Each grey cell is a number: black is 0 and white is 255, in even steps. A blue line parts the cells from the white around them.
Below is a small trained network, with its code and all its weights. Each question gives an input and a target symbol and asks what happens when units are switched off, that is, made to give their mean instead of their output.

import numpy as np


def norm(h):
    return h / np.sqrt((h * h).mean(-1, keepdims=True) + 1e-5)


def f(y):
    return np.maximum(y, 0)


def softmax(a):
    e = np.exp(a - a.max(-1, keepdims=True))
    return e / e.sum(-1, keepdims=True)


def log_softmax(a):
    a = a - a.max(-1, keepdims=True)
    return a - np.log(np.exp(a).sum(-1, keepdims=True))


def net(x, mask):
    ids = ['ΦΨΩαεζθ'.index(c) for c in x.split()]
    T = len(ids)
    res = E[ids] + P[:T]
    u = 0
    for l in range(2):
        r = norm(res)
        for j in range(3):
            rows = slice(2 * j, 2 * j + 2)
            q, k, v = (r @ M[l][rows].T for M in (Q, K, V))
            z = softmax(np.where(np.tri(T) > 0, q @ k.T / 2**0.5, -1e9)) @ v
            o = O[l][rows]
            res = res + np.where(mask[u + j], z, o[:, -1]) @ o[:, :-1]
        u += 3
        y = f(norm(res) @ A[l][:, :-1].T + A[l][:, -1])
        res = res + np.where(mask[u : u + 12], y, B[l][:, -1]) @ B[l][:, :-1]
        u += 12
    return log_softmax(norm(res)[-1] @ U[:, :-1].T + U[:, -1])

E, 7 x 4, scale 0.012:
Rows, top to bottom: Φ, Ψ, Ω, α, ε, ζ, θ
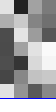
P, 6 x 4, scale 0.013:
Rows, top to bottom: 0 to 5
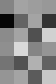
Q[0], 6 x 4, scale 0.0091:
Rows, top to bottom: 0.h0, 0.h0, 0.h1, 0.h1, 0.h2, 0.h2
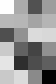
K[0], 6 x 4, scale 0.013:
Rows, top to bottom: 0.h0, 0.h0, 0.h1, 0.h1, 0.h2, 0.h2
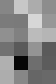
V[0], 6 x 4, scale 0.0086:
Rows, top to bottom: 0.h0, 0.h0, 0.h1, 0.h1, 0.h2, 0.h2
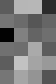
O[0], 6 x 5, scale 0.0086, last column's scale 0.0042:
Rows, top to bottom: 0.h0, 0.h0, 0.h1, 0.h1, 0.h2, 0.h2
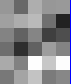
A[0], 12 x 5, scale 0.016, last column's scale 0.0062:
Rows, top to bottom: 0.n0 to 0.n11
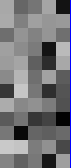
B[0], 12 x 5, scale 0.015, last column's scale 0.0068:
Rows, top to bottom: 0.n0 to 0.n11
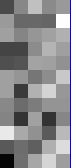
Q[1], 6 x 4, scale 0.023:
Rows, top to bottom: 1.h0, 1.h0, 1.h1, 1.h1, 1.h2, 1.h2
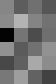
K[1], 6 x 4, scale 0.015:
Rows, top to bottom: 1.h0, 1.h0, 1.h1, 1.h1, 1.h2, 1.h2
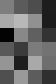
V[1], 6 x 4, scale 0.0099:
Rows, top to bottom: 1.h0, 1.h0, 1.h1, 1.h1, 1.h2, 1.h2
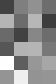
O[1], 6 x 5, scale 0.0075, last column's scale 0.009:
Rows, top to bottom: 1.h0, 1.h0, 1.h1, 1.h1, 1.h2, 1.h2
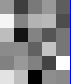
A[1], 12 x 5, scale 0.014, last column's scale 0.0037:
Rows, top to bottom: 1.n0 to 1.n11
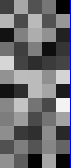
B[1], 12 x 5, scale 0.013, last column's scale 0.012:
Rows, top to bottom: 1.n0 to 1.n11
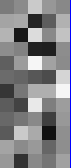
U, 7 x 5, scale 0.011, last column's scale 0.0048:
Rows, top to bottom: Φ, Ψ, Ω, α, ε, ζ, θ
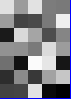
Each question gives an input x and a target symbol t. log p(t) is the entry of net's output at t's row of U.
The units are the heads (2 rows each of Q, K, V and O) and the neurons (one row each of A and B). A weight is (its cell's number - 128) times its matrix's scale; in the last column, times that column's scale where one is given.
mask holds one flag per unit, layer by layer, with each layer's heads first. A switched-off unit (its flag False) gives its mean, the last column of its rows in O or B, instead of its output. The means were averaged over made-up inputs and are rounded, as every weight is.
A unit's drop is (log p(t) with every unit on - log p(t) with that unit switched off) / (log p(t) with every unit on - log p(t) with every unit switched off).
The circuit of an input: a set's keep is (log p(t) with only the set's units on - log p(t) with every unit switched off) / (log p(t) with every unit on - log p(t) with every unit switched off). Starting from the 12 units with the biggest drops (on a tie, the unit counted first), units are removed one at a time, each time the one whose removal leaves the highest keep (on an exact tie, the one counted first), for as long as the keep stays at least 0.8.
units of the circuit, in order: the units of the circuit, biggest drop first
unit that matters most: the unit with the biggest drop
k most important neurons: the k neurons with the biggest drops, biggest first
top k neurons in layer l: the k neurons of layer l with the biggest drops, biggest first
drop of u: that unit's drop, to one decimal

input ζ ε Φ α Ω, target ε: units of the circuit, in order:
[0.n6]
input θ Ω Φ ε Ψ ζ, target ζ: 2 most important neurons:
[1.n2, 0.n9]
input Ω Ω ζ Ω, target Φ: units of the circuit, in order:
[1.n6, 1.h2]
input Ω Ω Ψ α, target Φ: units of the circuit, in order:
[1.n6, 1.h2]
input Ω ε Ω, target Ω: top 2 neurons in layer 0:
[0.n9, 0.n11]
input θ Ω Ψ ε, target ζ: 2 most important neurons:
[0.n9, 1.n2]
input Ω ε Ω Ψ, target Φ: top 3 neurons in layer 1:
[1.n6, 1.n7, 1.n1]
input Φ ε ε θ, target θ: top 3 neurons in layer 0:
[0.n11, 0.n0, 0.n6]
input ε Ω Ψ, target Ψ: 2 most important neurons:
[0.n10, 1.n11]
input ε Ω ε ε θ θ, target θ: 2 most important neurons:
[1.n9, 1.n11]
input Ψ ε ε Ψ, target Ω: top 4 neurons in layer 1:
[1.n2, 1.n8, 1.n7, 1.n6]
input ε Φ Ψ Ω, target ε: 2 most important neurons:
[0.n9, 0.n10]
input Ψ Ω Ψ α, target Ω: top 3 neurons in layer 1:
[1.n2, 1.n5, 1.n11]
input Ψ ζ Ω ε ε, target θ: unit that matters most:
0.n10
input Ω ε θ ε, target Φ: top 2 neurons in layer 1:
[1.n6, 1.n2]
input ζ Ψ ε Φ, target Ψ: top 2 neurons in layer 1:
[1.n1, 1.n3]
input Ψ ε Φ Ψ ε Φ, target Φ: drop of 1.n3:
0.0
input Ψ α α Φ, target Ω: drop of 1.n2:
0.2
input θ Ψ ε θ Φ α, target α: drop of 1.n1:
0.1
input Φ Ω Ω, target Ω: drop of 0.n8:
0.1
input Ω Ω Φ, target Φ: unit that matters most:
0.n9
